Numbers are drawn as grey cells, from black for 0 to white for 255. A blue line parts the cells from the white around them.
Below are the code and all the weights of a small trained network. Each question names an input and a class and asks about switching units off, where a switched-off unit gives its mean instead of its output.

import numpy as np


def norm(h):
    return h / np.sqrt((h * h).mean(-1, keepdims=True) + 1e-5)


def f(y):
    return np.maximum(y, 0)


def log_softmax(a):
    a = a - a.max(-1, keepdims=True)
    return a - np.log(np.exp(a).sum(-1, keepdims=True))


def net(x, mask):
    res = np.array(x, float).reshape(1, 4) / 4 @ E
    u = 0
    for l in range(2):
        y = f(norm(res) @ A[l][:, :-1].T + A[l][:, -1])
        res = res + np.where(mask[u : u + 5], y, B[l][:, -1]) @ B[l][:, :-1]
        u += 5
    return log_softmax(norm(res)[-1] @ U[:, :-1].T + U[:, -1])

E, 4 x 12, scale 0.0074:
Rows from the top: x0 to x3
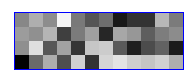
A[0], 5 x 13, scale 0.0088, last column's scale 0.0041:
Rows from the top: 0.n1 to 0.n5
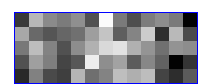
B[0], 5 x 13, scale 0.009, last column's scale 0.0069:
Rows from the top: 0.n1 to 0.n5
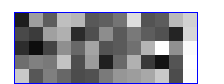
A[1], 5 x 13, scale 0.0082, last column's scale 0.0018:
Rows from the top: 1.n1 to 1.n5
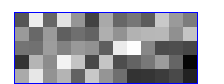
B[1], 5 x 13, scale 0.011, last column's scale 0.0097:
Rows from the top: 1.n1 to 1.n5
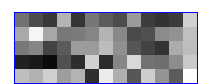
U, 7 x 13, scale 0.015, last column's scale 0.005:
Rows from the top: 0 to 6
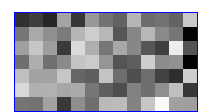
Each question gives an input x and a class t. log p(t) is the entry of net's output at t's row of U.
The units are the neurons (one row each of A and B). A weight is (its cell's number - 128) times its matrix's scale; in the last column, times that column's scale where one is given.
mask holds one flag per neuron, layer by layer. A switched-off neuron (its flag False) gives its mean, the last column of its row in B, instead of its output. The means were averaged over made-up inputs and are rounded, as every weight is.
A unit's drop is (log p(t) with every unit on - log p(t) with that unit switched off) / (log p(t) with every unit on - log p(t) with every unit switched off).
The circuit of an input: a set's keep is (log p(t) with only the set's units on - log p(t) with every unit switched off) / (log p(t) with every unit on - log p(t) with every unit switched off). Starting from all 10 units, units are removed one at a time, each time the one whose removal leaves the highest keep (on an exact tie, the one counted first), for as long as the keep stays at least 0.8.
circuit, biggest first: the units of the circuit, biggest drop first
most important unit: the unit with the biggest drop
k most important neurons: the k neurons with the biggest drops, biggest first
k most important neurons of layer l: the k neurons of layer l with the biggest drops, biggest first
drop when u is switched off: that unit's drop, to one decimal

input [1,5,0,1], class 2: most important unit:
0.n3
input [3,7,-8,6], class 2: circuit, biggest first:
[1.n3, 1.n2]
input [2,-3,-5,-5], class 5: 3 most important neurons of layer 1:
[1.n4, 1.n1, 1.n5]
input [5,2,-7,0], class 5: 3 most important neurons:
[0.n1, 0.n2, 1.n4]
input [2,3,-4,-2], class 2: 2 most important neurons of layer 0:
[0.n3, 0.n2]
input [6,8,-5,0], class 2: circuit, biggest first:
[0.n3, 1.n1]
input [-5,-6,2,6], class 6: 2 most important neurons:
[0.n5, 1.n1]
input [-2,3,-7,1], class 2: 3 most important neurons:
[1.n3, 1.n2, 1.n5]
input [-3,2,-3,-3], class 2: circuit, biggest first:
[0.n3, 1.n3]
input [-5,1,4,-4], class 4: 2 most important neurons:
[1.n5, 1.n4]
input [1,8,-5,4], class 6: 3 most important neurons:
[0.n4, 0.n1, 1.n1]
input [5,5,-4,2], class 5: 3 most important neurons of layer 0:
[0.n1, 0.n2, 0.n4]
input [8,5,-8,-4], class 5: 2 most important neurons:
[1.n4, 0.n1]
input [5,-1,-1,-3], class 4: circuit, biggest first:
[0.n3]
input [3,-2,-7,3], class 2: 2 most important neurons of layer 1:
[1.n2, 1.n5]
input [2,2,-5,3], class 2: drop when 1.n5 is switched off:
0.1
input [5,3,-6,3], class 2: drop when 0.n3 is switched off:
0.4
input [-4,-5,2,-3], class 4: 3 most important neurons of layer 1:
[1.n4, 1.n1, 1.n5]
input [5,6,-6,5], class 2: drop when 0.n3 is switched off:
0.2
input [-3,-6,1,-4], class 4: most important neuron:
[0.n3]
